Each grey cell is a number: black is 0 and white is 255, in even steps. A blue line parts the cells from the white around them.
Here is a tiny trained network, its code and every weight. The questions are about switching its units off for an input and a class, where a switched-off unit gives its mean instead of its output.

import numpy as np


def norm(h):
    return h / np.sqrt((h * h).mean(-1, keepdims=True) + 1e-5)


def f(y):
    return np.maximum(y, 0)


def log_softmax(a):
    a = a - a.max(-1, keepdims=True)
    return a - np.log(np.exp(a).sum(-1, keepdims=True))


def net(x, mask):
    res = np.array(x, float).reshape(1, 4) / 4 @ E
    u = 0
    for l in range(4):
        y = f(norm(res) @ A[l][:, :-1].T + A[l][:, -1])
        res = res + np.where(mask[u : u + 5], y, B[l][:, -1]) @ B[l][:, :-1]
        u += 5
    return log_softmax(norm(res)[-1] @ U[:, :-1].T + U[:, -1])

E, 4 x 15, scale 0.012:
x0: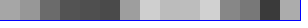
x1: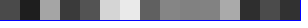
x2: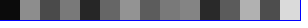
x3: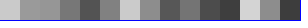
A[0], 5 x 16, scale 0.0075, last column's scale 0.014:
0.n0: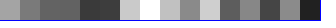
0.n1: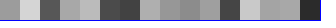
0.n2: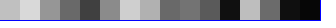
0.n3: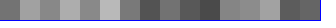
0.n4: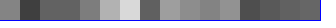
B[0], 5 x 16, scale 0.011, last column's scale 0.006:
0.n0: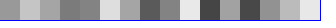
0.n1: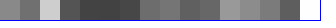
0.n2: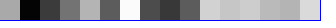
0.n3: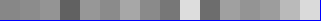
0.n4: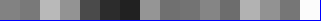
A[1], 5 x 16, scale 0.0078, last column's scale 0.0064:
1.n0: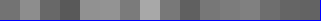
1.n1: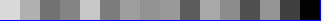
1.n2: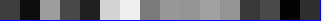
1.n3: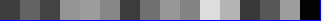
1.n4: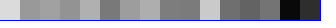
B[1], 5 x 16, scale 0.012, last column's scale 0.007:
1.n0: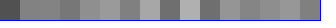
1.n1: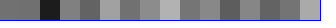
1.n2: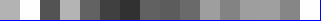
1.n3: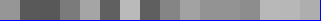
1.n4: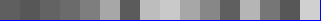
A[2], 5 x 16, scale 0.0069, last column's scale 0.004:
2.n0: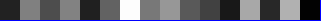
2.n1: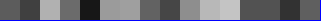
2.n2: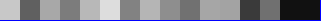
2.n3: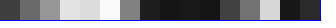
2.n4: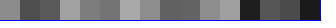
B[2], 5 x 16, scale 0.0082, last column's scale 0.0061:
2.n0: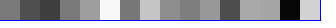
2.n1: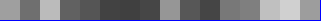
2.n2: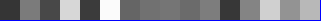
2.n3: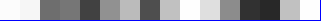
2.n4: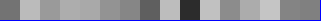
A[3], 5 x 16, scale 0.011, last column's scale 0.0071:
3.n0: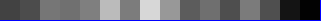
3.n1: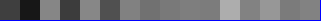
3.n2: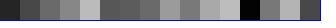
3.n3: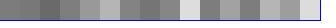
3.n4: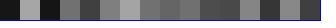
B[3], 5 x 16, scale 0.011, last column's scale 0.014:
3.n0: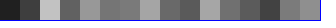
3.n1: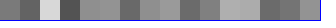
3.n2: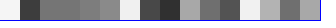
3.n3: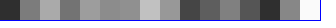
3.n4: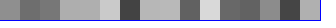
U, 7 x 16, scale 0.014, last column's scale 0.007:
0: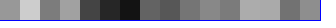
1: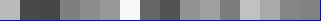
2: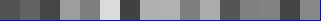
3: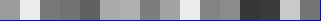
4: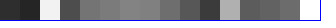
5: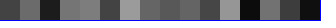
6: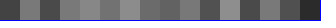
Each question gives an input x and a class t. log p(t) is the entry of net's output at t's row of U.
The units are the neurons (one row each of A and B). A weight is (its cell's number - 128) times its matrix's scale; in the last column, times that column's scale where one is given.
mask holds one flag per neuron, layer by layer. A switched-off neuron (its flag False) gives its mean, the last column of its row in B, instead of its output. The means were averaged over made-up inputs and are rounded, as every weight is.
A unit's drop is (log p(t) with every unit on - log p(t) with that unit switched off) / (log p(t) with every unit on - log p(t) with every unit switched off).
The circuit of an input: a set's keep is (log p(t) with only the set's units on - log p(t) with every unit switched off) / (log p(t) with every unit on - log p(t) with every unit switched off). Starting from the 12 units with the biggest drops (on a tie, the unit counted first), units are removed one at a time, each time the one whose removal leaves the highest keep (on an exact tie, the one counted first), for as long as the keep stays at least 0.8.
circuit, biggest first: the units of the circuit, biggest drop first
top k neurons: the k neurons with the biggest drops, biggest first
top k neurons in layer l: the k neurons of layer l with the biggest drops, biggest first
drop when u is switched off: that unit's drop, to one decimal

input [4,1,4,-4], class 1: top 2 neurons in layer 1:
1.n3, 1.n4
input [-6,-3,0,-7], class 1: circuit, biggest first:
3.n2
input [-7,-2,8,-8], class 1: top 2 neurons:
3.n2, 1.n3
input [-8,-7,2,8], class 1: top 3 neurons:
0.n2, 1.n2, 0.n4
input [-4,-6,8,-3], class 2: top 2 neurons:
3.n4, 1.n2
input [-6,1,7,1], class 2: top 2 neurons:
2.n0, 3.n4
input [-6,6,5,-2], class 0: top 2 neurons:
1.n2, 0.n0
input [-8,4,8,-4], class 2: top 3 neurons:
3.n4, 2.n0, 0.n0
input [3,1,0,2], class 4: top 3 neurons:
3.n3, 2.n3, 1.n2
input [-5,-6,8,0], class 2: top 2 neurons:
3.n4, 1.n2
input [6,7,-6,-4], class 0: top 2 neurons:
1.n2, 0.n4
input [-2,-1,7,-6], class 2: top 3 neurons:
3.n4, 2.n0, 0.n2
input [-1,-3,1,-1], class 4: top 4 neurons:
0.n1, 1.n2, 2.n3, 3.n1
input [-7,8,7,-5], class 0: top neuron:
1.n2
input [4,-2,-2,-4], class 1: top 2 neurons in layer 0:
0.n3, 0.n4
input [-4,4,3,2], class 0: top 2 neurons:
1.n2, 0.n0
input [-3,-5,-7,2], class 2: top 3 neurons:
1.n4, 1.n2, 0.n4
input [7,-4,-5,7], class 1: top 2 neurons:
0.n2, 2.n3
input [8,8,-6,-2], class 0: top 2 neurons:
1.n2, 0.n4
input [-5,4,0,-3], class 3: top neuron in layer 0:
0.n1
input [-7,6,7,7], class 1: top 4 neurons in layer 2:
2.n0, 2.n3, 2.n2, 2.n1
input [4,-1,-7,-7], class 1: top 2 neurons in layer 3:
3.n2, 3.n4
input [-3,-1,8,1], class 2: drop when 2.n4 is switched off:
0.0
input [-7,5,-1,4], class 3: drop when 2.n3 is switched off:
0.8
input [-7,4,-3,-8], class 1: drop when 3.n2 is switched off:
1.0
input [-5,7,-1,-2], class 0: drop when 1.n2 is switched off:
0.1
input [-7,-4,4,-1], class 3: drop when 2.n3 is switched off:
0.4
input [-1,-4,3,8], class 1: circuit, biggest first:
0.n2
